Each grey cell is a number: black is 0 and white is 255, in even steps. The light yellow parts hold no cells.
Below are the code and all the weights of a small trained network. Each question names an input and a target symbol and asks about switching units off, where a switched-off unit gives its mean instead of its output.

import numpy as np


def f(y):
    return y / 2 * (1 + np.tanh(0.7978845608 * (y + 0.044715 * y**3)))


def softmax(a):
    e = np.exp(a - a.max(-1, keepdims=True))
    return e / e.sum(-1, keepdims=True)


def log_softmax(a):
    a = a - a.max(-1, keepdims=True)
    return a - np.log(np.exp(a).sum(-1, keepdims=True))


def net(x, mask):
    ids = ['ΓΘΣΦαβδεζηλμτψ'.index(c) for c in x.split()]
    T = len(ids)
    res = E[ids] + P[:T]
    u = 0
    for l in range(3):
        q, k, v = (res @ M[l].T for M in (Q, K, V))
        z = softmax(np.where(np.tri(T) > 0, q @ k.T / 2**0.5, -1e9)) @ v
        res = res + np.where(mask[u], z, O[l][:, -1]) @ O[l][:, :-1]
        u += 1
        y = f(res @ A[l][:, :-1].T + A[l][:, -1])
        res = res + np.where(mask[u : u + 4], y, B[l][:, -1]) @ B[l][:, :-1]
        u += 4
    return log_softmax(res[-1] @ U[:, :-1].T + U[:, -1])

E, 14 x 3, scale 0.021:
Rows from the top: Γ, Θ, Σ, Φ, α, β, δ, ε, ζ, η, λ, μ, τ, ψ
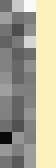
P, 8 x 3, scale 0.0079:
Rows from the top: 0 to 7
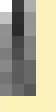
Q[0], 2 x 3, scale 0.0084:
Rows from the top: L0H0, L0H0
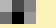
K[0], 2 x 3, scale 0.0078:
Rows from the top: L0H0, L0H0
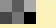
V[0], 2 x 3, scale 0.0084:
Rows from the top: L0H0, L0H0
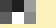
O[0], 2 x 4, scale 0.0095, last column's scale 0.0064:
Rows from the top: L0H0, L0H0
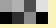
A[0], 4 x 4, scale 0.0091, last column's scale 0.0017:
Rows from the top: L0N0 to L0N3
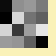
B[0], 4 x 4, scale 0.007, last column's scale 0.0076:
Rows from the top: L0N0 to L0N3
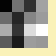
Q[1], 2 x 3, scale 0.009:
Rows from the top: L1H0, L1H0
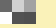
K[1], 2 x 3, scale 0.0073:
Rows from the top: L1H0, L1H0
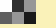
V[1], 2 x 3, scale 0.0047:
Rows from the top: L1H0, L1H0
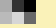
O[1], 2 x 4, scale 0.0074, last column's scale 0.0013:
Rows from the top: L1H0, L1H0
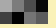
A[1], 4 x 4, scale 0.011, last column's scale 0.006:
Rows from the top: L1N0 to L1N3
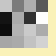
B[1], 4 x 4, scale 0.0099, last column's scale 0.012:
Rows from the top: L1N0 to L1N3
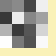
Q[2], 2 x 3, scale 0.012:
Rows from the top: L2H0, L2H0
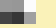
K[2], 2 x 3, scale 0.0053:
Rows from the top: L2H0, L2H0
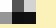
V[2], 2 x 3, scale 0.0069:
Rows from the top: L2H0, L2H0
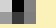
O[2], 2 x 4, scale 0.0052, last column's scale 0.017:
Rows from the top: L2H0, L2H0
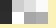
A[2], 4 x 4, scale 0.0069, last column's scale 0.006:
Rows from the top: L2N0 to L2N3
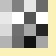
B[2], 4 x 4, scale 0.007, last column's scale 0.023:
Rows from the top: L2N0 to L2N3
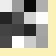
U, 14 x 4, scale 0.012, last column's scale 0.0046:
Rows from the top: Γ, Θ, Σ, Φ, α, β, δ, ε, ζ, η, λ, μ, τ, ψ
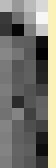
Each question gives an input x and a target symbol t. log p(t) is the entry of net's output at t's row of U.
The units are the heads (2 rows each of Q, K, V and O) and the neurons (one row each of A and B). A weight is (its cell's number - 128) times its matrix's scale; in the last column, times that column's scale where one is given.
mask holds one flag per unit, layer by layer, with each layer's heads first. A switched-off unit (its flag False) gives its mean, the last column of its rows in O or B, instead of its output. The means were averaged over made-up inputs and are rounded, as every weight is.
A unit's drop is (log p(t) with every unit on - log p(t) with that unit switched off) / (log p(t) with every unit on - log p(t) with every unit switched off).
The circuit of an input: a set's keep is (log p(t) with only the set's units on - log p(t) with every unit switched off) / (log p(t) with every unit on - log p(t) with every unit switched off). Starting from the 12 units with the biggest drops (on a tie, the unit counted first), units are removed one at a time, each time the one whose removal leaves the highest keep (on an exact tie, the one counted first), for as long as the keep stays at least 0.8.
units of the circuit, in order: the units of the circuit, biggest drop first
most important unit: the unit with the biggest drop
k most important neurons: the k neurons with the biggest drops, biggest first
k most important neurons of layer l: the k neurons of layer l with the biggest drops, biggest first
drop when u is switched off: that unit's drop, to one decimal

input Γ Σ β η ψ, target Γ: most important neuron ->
L1N2
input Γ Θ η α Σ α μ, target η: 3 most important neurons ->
L1N1, L2N1, L0N0
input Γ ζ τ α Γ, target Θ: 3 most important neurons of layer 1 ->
L1N0, L1N3, L1N1
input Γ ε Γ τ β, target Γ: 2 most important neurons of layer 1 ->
L1N2, L1N3
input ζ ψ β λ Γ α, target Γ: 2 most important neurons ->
L2N2, L2N1
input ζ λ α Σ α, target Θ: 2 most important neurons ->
L2N0, L1N3
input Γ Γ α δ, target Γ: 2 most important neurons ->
L1N2, L0N0
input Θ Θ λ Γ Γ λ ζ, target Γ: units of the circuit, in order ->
L1N2, L2N2
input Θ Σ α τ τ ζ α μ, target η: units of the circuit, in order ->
L1N1, L2H0, L0N2, L2N3
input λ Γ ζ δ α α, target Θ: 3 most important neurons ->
L2N0, L1N2, L1N3
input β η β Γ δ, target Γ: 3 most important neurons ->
L1N2, L2N2, L0N2
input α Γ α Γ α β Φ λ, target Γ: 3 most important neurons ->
L1N2, L2N2, L0N0
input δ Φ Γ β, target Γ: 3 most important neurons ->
L1N2, L2N2, L1N3
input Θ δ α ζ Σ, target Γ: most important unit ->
L2N2
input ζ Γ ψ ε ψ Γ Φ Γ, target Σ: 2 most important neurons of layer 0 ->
L0N0, L0N1
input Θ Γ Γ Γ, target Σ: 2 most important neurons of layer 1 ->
L1N2, L1N3
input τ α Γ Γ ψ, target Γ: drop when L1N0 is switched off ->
-0.2
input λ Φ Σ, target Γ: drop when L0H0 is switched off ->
-0.1
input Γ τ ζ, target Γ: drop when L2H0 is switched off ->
0.1
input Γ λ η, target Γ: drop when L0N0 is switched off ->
0.2
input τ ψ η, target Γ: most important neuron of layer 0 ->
L0N2
